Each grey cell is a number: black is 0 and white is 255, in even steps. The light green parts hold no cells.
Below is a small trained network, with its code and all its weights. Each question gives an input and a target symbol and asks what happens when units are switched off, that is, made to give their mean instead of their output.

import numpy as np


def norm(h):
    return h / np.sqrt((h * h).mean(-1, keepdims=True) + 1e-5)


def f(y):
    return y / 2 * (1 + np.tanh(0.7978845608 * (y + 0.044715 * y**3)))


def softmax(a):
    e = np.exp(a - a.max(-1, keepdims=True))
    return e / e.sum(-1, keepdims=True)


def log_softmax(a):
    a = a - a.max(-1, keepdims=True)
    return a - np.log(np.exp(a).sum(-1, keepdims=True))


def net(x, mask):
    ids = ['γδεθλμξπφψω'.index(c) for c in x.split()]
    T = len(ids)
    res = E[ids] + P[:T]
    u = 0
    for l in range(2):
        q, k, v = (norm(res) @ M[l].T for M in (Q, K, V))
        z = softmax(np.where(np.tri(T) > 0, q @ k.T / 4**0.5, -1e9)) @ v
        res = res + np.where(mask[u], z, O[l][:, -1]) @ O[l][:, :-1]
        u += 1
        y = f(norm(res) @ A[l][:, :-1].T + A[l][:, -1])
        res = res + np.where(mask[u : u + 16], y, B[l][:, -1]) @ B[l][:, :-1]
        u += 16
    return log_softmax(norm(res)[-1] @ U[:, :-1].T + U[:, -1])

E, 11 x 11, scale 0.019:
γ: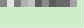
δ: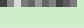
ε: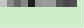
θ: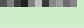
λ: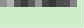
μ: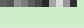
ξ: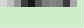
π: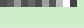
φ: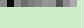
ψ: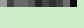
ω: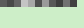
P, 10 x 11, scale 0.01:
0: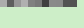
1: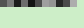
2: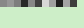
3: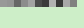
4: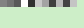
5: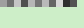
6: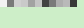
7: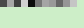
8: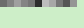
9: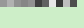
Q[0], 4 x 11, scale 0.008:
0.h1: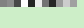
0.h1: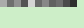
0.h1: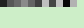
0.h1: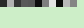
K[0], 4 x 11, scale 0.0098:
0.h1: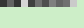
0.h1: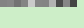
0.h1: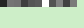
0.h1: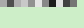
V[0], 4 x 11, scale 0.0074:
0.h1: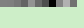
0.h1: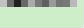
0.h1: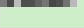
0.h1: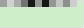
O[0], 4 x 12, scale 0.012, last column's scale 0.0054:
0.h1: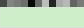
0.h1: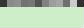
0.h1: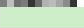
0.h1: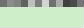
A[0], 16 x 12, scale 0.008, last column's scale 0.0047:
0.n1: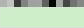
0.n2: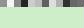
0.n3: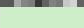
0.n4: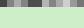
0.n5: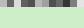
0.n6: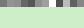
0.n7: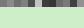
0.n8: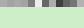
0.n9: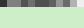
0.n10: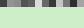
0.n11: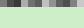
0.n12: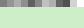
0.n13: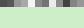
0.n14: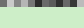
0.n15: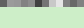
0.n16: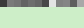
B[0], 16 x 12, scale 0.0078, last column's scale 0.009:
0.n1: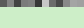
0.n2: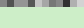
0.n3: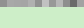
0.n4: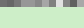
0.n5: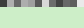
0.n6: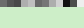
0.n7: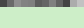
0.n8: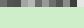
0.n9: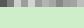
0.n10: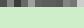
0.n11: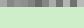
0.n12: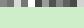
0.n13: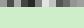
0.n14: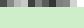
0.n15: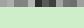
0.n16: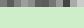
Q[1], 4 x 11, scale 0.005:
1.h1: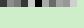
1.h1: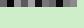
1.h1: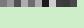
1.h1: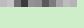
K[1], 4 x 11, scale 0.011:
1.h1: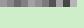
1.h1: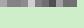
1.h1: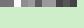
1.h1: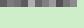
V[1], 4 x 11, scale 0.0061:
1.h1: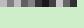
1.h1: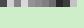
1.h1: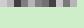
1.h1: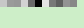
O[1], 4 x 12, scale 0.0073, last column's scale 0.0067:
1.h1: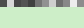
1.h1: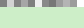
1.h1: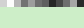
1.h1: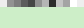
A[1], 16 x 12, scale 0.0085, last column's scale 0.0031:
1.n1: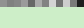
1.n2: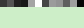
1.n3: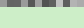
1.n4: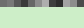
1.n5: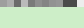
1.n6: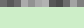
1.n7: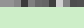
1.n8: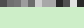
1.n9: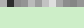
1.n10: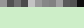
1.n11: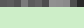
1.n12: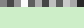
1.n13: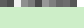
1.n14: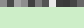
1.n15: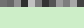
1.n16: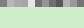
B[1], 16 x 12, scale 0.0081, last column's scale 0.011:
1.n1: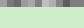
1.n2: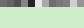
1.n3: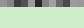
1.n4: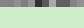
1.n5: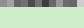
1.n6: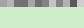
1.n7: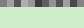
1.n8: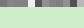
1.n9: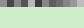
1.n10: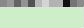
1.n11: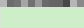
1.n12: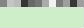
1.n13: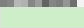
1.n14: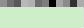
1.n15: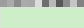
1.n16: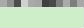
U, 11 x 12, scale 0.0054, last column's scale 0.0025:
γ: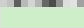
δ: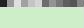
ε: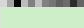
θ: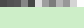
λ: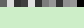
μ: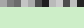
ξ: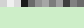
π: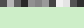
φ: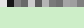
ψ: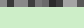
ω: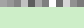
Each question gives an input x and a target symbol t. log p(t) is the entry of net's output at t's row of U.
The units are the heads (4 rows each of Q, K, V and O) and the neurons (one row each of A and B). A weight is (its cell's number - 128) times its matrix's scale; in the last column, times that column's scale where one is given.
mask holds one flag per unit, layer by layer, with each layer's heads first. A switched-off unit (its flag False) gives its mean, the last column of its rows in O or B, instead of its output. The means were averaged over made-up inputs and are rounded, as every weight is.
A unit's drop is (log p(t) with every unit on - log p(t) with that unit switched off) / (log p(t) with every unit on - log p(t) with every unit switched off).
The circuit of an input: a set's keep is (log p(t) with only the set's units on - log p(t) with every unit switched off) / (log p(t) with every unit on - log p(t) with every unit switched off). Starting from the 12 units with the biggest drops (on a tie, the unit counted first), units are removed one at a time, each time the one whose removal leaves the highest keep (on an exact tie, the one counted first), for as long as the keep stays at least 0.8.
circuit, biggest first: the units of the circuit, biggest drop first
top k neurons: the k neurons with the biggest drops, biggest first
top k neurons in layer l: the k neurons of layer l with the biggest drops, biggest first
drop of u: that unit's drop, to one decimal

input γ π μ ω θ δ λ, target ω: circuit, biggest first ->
0.h1; 1.n12
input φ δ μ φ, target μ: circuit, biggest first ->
0.h1; 0.n6
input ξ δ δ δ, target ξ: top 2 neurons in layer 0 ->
0.n15; 0.n13
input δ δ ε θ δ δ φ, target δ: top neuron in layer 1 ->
1.n13
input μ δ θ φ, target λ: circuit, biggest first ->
1.h1; 0.n15
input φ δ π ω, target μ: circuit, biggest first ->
0.h1; 0.n16
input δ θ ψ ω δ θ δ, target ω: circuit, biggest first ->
0.h1; 1.n12
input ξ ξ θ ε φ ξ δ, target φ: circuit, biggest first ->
0.h1; 0.n13; 1.n9
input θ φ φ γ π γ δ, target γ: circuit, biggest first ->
0.h1; 1.n16; 1.h1; 0.n6
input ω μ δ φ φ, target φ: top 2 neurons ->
1.n9; 0.n14
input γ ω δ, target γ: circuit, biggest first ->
1.h1; 1.n16
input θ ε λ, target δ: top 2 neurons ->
0.n9; 0.n2
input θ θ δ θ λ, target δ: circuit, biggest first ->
0.h1; 1.h1
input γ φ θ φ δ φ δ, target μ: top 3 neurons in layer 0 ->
0.n6; 0.n16; 0.n15
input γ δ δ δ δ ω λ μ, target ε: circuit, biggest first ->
0.h1
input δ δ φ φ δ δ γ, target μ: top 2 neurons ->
0.n5; 1.n3
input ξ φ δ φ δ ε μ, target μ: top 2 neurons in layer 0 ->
0.n16; 0.n15
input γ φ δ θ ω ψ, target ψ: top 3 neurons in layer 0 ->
0.n14; 0.n6; 0.n7
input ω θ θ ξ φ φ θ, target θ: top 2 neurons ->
1.n2; 0.n2
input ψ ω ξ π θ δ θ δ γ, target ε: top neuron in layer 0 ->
0.n9
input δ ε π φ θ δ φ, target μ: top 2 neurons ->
0.n6; 0.n16
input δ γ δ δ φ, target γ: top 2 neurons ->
0.n12; 1.n16
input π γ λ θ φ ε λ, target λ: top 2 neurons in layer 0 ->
0.n1; 0.n10
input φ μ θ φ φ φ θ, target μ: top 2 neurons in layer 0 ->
0.n16; 0.n15
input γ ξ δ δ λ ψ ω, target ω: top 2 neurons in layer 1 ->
1.n12; 1.n14
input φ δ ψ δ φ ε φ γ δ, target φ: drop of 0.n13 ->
0.4
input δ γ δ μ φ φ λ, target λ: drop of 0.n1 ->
0.1
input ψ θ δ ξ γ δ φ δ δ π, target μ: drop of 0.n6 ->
0.2
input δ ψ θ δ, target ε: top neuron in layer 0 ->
0.n9
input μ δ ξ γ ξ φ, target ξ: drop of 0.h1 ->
0.5
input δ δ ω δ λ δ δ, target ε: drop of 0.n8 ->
0.2
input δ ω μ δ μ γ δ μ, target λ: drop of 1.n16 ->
0.1
